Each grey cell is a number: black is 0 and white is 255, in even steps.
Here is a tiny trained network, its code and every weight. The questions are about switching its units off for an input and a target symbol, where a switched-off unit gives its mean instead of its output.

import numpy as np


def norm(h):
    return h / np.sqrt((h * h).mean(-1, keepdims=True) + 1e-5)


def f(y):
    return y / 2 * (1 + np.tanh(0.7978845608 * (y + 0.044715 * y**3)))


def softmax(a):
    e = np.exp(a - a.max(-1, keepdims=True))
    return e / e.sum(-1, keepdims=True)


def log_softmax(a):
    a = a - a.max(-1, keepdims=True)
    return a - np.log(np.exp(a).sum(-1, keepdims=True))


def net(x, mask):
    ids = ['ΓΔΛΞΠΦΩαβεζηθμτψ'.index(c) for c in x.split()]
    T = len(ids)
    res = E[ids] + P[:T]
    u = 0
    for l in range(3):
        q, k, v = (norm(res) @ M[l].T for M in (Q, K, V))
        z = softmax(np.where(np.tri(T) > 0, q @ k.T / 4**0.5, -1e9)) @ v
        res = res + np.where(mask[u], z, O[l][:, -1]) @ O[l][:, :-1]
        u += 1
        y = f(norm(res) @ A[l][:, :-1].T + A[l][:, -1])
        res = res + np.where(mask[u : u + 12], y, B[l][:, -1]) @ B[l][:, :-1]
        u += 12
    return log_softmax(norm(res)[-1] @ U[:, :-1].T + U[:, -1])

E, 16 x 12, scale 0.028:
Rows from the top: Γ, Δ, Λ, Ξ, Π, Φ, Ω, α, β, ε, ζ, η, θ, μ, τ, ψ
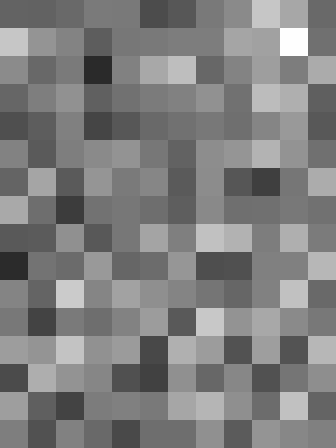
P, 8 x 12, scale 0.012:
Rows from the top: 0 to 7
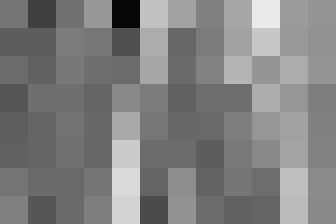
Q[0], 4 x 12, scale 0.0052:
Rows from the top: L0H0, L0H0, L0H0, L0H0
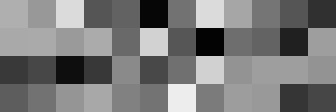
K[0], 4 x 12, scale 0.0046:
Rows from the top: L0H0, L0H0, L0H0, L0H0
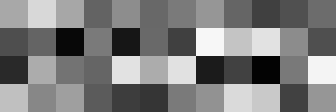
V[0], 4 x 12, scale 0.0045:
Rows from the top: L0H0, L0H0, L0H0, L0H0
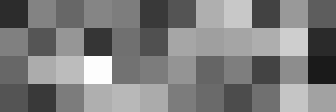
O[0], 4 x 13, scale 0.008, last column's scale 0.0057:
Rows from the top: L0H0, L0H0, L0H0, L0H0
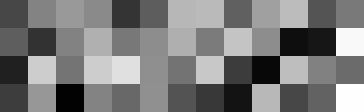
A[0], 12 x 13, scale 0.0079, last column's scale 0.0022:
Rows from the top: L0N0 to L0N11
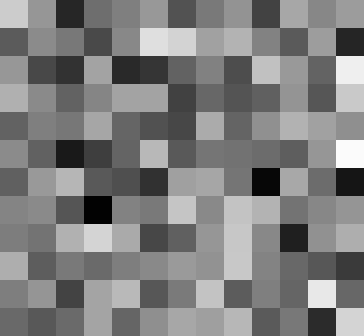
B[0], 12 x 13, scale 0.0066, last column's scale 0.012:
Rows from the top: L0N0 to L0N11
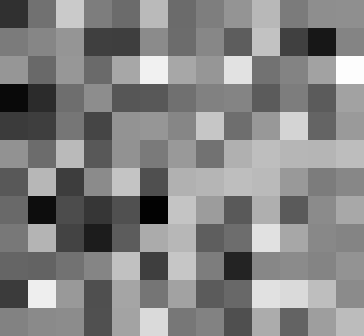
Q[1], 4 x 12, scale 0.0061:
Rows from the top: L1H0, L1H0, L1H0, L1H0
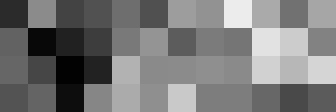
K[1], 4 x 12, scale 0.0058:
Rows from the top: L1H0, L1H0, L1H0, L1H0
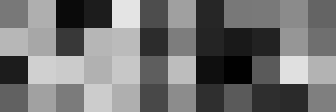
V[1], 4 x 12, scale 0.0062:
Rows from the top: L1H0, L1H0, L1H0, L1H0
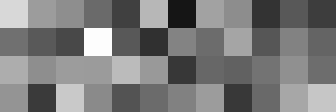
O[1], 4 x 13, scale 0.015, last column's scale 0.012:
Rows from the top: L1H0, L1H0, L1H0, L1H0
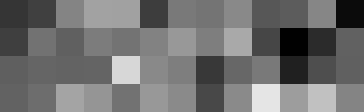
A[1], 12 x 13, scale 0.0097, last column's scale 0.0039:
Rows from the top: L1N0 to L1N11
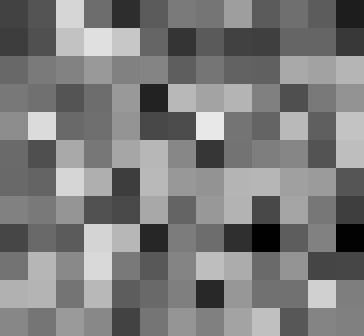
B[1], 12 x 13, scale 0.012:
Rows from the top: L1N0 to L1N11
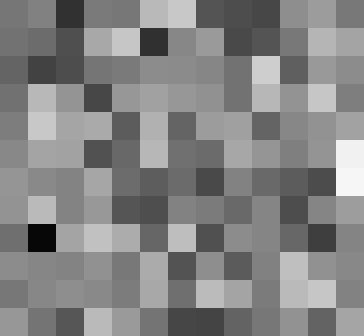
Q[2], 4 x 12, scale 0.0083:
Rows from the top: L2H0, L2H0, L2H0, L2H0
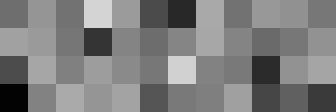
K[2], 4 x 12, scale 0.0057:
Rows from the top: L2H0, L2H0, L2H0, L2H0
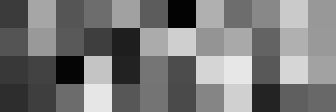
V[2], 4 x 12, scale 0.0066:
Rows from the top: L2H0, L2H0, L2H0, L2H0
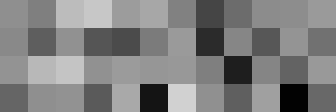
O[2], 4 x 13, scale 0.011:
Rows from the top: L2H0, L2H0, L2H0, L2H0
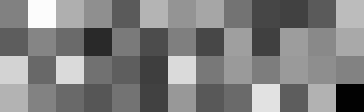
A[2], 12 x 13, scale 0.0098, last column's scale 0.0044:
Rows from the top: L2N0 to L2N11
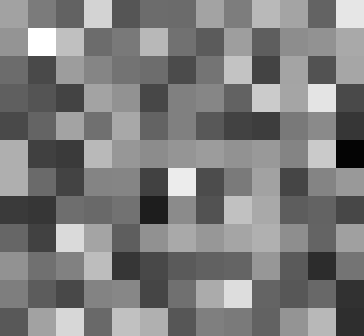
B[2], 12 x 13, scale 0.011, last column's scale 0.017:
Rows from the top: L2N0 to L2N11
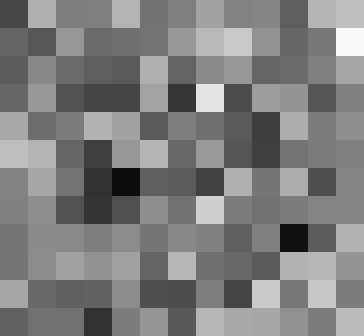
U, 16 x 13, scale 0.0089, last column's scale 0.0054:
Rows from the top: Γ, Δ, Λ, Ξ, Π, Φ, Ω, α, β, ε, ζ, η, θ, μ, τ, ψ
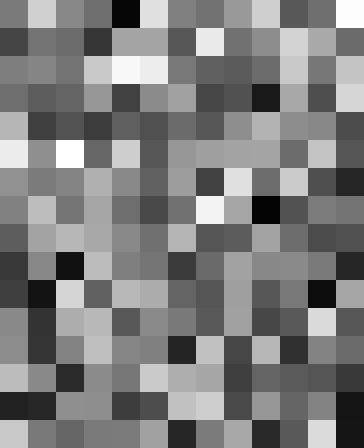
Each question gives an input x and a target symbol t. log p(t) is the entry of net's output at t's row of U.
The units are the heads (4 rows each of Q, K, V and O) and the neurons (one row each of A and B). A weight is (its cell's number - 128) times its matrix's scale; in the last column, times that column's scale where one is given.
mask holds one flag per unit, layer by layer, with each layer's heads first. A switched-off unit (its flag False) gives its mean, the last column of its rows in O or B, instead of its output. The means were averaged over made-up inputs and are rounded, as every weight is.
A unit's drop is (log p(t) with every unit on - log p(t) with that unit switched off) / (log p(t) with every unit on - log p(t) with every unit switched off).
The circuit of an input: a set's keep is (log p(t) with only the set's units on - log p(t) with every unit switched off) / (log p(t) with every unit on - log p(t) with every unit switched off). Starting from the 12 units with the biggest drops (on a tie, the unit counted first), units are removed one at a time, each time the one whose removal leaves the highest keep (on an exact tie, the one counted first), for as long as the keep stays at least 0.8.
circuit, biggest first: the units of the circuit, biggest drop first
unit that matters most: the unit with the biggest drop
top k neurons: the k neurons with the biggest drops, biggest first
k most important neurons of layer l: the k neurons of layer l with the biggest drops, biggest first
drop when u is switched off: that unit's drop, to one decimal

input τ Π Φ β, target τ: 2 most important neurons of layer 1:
(L1N5, L1N4)
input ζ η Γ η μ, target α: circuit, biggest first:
(L1H0, L1N5)
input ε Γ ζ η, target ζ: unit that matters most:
L0N2
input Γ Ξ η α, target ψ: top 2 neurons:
(L0N2, L1N11)
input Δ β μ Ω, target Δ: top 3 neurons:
(L0N10, L1N5, L0N4)
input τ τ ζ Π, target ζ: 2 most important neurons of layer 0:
(L0N2, L0N5)
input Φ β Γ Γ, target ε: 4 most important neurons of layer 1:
(L1N5, L1N11, L1N6, L1N4)
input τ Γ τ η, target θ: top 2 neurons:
(L1N5, L2N8)
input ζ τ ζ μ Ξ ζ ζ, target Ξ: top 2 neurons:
(L0N5, L0N2)
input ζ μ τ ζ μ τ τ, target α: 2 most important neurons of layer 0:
(L0N3, L0N9)
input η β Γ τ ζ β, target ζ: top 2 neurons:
(L0N5, L0N7)
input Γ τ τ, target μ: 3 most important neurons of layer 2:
(L2N1, L2N11, L2N5)
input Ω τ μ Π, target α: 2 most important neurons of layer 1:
(L1N5, L1N7)
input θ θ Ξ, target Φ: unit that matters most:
L0H0
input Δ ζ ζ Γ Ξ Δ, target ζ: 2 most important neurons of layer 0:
(L0N2, L0N7)
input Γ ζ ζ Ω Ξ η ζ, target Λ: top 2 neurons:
(L1N1, L0N5)
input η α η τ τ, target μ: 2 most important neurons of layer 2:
(L2N1, L2N11)
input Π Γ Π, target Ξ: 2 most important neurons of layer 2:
(L2N9, L2N1)
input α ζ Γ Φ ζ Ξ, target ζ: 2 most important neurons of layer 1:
(L1N7, L1N4)
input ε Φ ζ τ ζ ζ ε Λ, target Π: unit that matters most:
L0N7
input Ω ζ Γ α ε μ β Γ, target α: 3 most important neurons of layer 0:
(L0N2, L0N5, L0N11)
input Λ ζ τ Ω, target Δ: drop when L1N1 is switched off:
-0.1
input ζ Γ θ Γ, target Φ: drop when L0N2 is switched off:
0.1
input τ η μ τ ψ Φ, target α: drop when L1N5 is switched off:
0.2
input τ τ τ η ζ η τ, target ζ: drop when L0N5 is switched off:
0.2
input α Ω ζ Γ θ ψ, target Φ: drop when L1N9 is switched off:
0.0
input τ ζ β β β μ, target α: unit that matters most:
L1H0
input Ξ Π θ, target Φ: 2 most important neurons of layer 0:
(L0N3, L0N4)
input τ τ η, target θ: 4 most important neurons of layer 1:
(L1N5, L1N4, L1N11, L1N6)
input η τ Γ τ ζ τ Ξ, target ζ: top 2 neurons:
(L0N2, L0N5)
